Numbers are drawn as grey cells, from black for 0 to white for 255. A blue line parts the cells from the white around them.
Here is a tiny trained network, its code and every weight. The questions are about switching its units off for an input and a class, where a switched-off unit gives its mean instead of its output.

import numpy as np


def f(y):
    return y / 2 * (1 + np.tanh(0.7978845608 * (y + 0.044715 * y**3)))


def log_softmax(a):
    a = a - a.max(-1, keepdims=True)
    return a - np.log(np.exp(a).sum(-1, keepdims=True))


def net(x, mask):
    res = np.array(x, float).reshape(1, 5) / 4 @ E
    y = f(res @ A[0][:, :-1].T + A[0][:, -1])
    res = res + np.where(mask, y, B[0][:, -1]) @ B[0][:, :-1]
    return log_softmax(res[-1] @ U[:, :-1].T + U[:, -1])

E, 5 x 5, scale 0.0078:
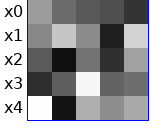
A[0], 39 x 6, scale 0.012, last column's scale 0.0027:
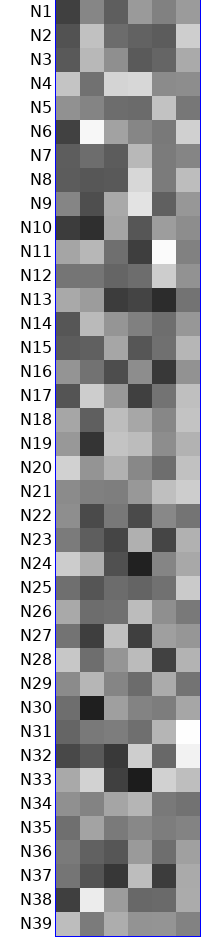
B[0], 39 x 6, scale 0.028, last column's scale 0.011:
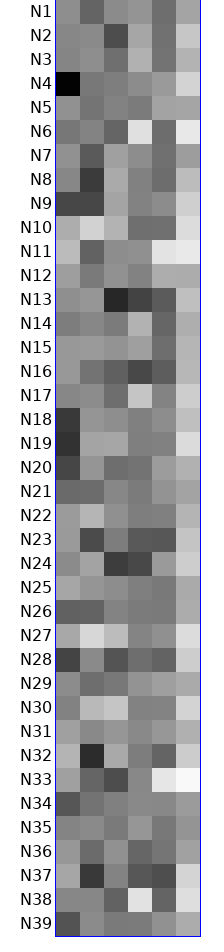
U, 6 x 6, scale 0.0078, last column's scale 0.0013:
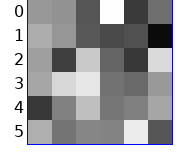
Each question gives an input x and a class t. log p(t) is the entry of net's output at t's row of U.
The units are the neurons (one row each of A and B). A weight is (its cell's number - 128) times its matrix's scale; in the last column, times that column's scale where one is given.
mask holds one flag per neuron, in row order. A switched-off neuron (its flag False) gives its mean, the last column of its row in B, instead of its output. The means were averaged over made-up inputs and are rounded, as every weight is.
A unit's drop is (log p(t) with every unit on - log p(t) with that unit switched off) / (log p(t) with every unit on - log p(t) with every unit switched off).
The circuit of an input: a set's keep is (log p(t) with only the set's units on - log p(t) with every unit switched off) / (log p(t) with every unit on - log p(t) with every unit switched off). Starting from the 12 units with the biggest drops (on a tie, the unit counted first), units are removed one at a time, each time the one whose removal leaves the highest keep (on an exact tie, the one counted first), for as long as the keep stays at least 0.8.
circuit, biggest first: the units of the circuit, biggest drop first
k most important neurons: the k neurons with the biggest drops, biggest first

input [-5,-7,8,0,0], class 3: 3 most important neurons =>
[N10, N30, N27]
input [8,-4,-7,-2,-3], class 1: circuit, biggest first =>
[N13, N16]
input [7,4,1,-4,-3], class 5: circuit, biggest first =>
[N33]
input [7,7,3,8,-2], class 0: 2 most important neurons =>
[N17, N38]
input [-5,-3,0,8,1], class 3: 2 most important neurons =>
[N10, N27]
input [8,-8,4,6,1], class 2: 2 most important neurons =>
[N37, N23]
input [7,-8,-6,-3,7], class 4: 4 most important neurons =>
[N4, N28, N20, N19]
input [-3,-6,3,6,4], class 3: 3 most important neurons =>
[N10, N27, N30]
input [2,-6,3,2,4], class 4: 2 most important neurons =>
[N19, N9]
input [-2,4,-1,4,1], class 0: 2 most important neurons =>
[N33, N24]
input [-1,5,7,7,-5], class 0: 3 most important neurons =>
[N38, N17, N6]
